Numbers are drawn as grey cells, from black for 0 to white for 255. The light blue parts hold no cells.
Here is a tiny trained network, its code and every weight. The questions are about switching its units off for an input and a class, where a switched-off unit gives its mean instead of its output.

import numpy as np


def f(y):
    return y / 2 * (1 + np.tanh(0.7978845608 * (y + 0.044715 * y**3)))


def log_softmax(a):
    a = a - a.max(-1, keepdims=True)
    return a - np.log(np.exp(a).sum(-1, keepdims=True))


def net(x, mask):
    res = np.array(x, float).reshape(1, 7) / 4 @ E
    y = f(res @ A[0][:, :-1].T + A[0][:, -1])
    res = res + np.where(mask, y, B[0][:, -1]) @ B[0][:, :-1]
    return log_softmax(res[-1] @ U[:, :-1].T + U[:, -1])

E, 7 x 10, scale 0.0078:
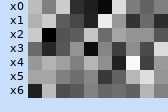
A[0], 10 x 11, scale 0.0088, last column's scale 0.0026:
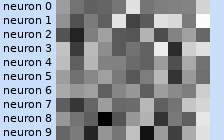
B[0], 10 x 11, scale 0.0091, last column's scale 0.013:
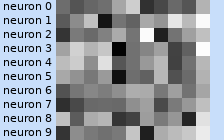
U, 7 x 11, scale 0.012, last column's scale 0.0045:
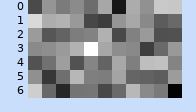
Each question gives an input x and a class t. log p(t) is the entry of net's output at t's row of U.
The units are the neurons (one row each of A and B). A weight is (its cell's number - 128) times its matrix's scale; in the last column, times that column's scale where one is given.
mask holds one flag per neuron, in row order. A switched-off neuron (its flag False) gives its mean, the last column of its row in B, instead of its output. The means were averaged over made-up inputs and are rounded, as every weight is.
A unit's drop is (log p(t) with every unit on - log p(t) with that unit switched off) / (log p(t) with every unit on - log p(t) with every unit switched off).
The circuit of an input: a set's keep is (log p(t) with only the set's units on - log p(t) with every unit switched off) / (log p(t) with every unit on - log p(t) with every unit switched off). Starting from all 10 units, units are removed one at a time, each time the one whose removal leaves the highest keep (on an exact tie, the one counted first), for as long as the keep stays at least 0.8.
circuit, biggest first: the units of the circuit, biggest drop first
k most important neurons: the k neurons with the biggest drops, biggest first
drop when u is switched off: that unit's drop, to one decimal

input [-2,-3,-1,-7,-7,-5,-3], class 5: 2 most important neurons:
(neuron 1; neuron 9)
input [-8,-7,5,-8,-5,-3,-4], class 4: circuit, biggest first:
(neuron 1)
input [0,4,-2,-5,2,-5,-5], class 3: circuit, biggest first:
(neuron 3; neuron 1)
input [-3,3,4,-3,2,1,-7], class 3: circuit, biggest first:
(neuron 8; neuron 9; neuron 0)
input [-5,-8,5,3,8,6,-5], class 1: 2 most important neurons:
(neuron 3; neuron 4)
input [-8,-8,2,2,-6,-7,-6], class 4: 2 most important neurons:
(neuron 2; neuron 7)
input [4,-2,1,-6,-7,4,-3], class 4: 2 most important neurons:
(neuron 3; neuron 4)
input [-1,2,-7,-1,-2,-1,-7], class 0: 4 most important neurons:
(neuron 8; neuron 3; neuron 2; neuron 4)
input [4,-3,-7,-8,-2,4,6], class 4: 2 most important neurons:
(neuron 3; neuron 8)
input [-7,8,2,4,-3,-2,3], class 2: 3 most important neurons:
(neuron 8; neuron 0; neuron 1)
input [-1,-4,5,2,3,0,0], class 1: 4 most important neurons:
(neuron 3; neuron 4; neuron 0; neuron 5)
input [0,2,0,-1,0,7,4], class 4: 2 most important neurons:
(neuron 3; neuron 4)
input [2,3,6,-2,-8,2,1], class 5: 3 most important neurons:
(neuron 3; neuron 2; neuron 1)
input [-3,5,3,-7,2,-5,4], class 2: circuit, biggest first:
(neuron 0)
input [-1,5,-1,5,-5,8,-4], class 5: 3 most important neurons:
(neuron 1; neuron 3; neuron 9)
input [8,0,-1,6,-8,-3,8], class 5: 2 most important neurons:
(neuron 8; neuron 1)
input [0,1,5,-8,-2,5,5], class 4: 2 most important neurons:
(neuron 1; neuron 3)
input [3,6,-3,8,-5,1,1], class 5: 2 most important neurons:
(neuron 1; neuron 8)
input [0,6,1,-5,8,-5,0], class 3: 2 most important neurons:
(neuron 1; neuron 5)
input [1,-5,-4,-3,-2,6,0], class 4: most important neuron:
(neuron 3)
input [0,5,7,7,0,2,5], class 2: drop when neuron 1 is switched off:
0.2
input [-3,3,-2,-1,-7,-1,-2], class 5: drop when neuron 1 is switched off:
0.1
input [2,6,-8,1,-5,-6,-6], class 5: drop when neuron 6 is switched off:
0.0
